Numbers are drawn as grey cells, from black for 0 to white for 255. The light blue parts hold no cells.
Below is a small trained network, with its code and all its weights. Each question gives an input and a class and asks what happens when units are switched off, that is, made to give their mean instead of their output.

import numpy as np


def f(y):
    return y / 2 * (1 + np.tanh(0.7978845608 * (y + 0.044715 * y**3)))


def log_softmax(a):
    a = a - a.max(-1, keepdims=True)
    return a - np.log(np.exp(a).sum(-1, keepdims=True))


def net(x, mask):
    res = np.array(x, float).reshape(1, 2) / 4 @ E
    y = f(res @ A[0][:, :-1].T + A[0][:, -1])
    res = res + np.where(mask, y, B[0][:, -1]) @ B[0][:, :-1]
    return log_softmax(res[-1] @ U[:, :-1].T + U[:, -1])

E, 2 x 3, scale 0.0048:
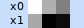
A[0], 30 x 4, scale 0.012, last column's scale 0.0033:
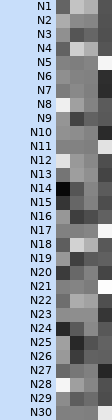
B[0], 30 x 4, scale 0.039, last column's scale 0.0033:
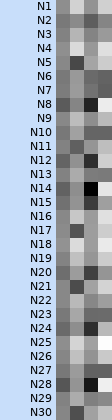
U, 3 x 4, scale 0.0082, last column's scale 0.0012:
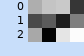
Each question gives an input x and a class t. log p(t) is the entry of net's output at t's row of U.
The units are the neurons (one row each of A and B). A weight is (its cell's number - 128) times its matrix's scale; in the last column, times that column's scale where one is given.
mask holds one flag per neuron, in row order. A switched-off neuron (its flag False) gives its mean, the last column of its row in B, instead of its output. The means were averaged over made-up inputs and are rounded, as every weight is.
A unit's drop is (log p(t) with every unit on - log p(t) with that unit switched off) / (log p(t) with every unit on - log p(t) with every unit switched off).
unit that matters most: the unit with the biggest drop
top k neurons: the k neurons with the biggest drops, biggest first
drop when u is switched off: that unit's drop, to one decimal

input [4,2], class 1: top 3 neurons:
N28, N8, N12
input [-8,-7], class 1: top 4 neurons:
N14, N24, N15, N25
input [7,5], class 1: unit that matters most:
N28
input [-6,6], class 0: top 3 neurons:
N25, N16, N28
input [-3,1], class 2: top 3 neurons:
N28, N8, N12
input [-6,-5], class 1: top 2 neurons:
N14, N24
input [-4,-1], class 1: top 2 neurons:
N14, N24
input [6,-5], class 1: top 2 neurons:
N28, N8
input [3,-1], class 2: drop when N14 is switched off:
0.2
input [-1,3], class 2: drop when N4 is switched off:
0.1
